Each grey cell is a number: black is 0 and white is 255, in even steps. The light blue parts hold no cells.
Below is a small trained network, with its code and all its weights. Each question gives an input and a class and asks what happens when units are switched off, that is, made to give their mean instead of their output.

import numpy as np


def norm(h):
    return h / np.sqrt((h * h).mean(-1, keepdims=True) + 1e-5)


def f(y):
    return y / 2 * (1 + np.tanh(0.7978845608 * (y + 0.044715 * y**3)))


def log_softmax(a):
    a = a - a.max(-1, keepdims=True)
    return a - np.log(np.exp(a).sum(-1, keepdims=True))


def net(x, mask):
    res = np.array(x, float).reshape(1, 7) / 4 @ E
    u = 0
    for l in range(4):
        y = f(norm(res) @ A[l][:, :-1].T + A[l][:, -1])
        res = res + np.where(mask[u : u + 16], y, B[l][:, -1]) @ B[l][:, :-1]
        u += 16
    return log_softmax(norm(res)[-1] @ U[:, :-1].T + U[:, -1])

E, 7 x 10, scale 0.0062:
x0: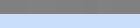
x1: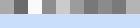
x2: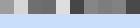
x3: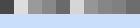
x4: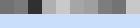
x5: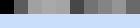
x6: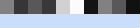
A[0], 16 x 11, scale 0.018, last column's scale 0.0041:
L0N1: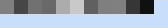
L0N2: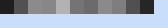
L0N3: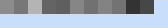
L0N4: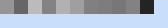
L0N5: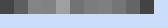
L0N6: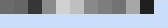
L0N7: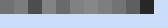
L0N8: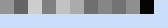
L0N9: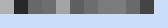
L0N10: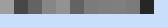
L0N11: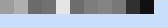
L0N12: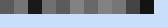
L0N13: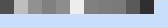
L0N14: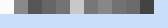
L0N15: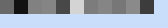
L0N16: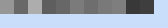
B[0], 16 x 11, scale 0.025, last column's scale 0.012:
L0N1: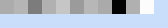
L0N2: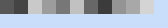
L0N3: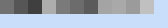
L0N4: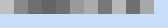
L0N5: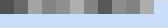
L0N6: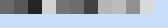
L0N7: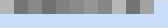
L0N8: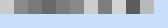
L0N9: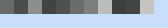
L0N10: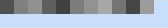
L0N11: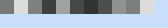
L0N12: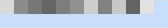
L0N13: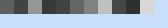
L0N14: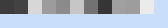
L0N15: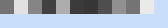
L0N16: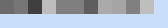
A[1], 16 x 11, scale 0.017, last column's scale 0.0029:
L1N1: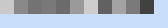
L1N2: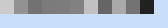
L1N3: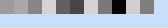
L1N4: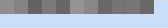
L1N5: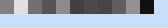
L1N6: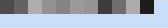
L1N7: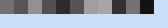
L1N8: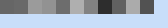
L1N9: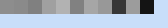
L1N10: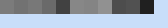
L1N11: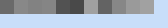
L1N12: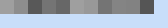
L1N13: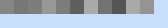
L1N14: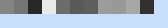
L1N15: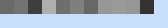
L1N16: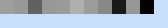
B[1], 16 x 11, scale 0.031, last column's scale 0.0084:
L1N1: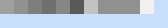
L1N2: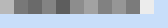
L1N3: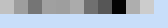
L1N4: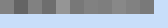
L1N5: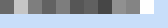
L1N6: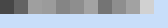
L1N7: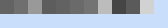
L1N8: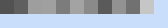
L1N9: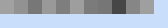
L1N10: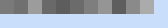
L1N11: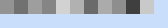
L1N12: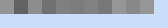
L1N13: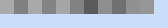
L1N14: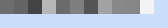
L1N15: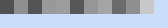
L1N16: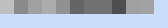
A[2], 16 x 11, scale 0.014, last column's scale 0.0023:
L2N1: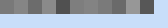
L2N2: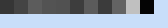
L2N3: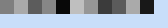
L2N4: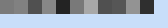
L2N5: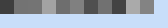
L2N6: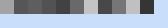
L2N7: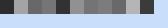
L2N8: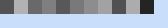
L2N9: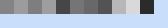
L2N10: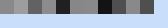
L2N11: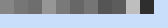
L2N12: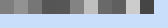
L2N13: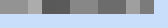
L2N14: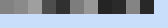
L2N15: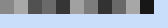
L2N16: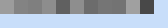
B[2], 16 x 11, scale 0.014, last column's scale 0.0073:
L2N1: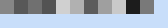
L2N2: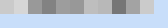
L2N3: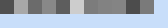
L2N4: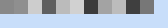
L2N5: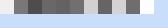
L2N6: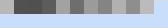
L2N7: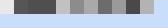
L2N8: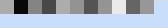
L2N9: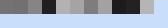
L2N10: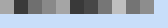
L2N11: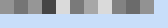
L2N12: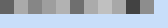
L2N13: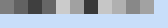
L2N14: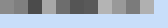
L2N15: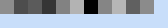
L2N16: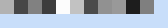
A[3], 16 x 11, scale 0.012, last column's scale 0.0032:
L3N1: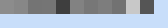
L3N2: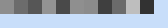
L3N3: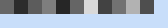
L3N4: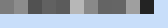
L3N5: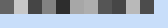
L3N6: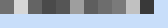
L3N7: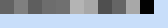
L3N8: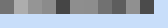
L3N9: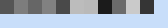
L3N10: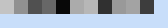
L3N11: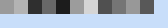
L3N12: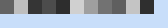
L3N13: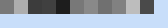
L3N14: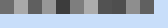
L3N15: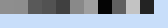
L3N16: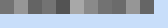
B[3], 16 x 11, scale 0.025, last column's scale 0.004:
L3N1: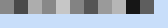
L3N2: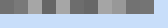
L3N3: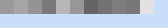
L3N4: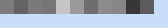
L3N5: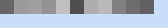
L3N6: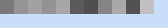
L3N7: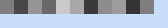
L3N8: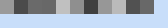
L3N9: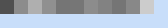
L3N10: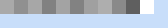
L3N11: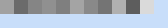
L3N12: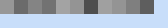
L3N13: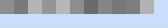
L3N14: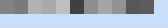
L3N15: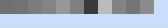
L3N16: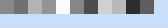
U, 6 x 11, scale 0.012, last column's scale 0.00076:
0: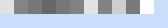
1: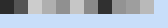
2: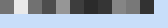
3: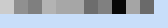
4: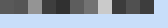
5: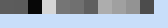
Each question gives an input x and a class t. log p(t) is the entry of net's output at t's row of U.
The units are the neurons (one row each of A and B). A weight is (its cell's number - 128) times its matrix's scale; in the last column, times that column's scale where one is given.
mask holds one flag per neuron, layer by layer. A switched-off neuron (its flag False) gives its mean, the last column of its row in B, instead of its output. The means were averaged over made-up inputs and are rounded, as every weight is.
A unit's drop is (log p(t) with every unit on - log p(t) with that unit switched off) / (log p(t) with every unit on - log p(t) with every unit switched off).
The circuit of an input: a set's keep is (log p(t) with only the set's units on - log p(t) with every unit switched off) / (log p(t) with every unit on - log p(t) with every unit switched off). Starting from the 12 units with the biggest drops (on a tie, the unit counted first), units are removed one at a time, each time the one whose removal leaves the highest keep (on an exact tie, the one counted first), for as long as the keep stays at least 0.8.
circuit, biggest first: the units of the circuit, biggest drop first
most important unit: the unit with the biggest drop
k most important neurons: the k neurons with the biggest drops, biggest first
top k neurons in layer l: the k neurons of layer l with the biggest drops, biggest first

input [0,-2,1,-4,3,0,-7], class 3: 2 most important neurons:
L0N15; L0N14
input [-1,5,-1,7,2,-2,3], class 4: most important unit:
L0N13
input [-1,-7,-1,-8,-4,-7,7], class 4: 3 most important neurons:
L0N9; L0N10; L0N2
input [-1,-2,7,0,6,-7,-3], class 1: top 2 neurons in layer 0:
L0N14; L0N15
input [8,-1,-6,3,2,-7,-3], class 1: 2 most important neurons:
L0N14; L0N11
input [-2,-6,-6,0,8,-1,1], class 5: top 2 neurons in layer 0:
L0N6; L0N11
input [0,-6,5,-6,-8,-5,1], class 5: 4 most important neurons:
L0N16; L0N3; L0N13; L0N15
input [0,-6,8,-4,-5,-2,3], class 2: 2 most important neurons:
L0N11; L0N8
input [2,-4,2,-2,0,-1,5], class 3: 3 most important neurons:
L0N1; L0N8; L0N9
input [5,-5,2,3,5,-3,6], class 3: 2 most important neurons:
L0N1; L0N8
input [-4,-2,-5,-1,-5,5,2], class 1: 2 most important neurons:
L0N2; L0N5
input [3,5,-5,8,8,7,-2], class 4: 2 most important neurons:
L0N13; L0N14
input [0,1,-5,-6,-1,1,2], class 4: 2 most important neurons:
L0N9; L0N10
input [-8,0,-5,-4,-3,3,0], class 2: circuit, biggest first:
L0N15
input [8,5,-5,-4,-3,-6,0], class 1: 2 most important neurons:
L0N14; L0N12
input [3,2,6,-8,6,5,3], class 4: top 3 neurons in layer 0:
L0N9; L0N10; L0N15
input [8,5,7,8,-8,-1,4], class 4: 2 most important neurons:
L0N13; L0N15
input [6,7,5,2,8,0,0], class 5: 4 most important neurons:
L0N6; L0N12; L1N14; L1N15
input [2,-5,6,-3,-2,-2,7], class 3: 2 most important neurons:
L0N1; L0N15
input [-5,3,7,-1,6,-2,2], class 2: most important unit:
L0N11
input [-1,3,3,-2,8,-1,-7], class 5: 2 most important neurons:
L0N1; L1N14
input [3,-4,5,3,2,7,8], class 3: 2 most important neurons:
L0N1; L0N14
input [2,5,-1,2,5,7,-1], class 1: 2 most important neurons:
L0N2; L0N12
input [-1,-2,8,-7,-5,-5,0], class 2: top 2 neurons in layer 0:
L0N11; L0N13
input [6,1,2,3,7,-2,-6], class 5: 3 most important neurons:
L0N1; L1N14; L0N15
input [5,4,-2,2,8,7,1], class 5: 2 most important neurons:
L0N6; L0N14
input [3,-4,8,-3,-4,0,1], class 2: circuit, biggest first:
L0N11
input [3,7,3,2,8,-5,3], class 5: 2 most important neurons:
L0N6; L0N12
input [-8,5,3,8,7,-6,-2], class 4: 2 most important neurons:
L0N13; L0N2
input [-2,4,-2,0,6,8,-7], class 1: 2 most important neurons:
L0N1; L0N6
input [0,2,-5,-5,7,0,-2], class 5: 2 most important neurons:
L0N6; L0N11
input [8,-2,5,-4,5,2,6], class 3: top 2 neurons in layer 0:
L0N1; L0N15
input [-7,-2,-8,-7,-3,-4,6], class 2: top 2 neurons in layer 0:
L0N15; L0N13
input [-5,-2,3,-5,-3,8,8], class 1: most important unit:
L0N2
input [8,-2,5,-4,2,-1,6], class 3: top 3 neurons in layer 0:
L0N1; L0N15; L0N9
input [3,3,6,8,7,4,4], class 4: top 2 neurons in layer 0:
L0N13; L0N15
